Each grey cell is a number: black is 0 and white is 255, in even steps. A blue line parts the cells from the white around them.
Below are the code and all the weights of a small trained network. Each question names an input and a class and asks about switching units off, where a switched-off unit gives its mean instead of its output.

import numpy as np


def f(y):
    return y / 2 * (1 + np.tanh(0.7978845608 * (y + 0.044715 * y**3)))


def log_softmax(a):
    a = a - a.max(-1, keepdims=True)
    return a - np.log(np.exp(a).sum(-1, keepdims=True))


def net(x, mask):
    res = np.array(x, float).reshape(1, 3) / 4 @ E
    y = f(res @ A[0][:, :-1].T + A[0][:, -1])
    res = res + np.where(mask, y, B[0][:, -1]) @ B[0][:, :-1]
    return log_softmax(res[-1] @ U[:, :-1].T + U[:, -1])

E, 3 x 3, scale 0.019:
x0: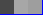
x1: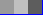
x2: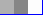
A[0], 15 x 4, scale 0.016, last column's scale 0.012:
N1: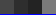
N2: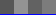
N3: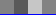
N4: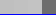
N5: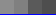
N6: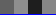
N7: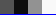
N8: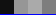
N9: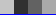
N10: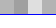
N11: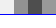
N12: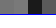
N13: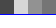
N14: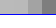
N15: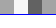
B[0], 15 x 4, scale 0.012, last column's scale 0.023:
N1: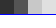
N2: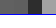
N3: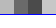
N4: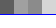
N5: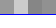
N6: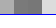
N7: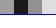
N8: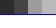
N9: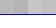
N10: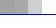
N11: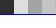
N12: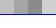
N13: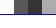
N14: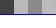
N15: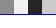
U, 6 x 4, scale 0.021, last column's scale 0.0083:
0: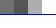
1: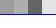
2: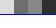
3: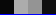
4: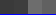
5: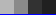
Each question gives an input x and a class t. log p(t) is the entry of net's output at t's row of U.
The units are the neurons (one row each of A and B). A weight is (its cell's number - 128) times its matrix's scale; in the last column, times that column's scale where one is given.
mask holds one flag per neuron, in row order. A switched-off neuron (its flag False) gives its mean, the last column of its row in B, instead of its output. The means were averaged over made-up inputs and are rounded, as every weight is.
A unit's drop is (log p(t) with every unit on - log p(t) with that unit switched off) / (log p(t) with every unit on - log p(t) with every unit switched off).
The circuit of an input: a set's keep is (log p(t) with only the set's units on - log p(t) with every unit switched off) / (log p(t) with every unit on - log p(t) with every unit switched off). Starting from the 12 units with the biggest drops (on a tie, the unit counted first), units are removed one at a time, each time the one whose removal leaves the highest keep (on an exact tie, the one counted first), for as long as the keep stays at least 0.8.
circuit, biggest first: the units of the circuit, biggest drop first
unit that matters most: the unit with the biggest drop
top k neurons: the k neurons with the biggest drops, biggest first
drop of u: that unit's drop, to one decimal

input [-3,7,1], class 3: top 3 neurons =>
[N11; N13; N3]
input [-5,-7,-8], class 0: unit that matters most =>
N1
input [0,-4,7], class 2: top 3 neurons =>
[N3; N1; N11]
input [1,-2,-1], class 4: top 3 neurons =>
[N10; N9; N12]
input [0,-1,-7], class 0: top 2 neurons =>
[N1; N12]
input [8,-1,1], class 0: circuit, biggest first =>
[N8; N13]
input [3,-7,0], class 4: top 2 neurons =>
[N10; N9]
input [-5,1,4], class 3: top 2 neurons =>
[N11; N13]
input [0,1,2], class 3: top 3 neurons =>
[N13; N12; N6]
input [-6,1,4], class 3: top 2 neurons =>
[N11; N13]
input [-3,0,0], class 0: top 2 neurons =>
[N15; N13]
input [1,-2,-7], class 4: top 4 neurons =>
[N1; N10; N2; N9]
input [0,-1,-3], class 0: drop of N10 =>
-0.1
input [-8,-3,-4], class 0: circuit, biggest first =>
[N1]
